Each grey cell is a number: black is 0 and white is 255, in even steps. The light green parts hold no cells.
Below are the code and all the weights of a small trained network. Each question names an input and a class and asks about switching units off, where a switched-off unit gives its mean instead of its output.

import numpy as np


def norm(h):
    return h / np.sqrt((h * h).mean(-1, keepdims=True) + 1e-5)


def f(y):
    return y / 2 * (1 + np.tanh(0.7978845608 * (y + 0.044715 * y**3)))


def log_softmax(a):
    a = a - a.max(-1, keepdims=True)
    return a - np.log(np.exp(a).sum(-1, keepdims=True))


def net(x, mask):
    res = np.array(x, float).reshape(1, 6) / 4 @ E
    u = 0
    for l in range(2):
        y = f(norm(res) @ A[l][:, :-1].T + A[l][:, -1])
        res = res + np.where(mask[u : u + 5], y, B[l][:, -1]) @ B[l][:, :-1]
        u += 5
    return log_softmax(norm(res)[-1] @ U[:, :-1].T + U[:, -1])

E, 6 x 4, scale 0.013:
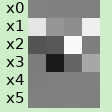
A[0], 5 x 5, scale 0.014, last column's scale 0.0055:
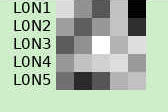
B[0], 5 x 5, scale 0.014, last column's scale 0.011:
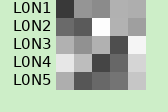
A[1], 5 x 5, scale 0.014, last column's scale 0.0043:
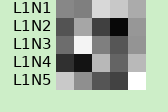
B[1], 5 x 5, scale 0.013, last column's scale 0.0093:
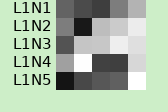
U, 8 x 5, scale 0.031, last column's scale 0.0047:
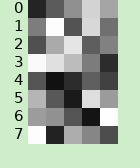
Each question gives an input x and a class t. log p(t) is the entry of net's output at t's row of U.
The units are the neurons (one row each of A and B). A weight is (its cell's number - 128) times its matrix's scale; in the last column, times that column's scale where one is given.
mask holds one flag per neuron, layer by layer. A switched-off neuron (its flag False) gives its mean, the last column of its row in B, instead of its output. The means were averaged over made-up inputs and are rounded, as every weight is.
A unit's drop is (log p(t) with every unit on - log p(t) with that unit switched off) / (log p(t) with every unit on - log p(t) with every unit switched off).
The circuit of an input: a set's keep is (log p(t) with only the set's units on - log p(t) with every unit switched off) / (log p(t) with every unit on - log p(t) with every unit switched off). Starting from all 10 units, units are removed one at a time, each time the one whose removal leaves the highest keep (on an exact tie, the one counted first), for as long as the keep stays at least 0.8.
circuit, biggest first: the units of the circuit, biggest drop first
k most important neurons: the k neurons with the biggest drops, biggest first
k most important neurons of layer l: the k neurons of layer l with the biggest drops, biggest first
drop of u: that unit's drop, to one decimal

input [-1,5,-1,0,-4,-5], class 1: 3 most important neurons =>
[L0N4 L0N1 L1N2]
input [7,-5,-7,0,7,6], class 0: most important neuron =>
[L1N2]
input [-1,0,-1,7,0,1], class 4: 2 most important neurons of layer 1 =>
[L1N3 L1N2]
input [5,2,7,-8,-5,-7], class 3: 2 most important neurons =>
[L0N4 L0N3]
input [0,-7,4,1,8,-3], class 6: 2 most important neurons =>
[L1N4 L0N4]
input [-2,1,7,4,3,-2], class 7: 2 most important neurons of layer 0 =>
[L0N3 L0N2]
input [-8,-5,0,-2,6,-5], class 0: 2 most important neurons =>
[L1N2 L0N2]
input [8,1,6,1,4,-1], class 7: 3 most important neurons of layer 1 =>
[L1N4 L1N3 L1N1]
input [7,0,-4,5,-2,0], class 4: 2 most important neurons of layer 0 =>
[L0N5 L0N2]
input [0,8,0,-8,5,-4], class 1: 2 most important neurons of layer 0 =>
[L0N1 L0N5]
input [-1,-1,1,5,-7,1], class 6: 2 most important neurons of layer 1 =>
[L1N4 L1N2]
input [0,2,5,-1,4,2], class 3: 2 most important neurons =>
[L0N4 L1N2]
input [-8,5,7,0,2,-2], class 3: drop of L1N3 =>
-0.1
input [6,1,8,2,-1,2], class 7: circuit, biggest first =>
[L1N3]
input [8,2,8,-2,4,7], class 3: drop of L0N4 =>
0.3
